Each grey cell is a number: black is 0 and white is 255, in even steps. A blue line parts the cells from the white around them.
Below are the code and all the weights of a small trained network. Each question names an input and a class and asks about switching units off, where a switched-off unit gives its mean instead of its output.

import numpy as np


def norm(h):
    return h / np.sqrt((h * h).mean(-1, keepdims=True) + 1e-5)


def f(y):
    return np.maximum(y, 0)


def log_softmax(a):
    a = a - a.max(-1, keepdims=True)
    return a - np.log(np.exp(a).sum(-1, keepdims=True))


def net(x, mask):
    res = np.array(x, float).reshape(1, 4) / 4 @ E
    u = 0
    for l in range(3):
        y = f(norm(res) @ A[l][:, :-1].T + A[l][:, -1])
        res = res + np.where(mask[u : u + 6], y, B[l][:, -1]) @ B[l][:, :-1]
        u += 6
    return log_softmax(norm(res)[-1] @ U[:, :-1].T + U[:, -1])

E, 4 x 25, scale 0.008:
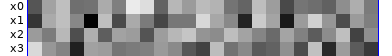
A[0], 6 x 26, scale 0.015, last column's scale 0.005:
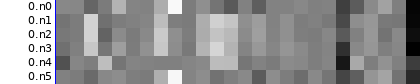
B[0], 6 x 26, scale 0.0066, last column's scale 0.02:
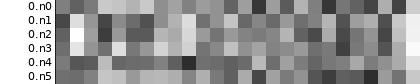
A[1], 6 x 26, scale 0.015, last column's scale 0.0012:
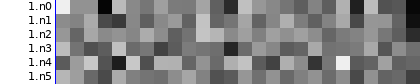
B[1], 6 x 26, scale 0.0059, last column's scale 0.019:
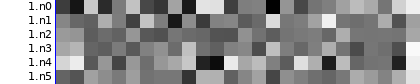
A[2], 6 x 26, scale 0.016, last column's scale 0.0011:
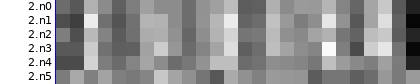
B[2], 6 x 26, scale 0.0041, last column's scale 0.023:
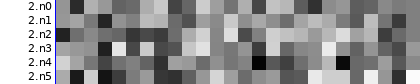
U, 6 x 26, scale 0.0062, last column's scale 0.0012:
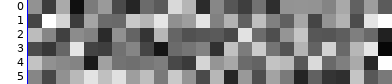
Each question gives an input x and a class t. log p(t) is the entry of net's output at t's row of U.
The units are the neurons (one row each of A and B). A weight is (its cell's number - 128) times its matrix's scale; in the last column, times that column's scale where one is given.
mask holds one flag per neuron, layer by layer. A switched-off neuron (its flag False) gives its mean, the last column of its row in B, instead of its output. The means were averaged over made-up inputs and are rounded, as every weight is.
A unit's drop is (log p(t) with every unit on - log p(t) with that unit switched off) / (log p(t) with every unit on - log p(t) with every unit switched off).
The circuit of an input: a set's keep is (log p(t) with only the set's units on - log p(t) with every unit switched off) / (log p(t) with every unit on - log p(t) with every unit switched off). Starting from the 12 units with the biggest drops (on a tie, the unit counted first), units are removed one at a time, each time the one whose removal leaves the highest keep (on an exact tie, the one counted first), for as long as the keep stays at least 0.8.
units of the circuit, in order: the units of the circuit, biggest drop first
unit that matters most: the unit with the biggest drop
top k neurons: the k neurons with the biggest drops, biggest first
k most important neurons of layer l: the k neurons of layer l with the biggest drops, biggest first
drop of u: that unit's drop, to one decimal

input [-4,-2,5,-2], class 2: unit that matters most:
0.n2
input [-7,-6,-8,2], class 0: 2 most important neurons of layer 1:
(1.n5; 1.n4)
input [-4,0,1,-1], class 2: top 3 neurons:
(0.n2; 0.n3; 0.n1)
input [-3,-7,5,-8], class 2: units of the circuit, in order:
(1.n0; 0.n2)
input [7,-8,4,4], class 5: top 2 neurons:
(0.n0; 0.n5)
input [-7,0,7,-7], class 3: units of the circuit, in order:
(0.n4; 0.n2)
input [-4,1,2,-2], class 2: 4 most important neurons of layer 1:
(1.n0; 1.n5; 1.n4; 1.n3)
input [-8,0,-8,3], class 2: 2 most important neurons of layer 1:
(1.n3; 1.n0)
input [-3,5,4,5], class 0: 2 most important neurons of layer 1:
(1.n0; 1.n5)
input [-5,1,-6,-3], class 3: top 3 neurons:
(1.n4; 1.n3; 0.n3)
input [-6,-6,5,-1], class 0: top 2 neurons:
(0.n4; 1.n0)
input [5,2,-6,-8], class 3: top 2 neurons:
(0.n4; 1.n3)
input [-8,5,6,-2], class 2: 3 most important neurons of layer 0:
(0.n3; 0.n2; 0.n1)
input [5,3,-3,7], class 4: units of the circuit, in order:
(1.n4)
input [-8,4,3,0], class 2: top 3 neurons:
(0.n2; 0.n3; 0.n1)
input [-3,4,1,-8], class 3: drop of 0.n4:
0.6
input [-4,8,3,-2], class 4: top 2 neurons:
(0.n3; 1.n4)
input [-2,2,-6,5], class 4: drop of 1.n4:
1.0
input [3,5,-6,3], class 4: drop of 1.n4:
0.2
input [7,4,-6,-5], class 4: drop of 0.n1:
0.0
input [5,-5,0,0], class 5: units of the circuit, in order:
(0.n0)
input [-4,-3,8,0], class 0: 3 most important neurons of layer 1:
(1.n0; 1.n4; 1.n5)
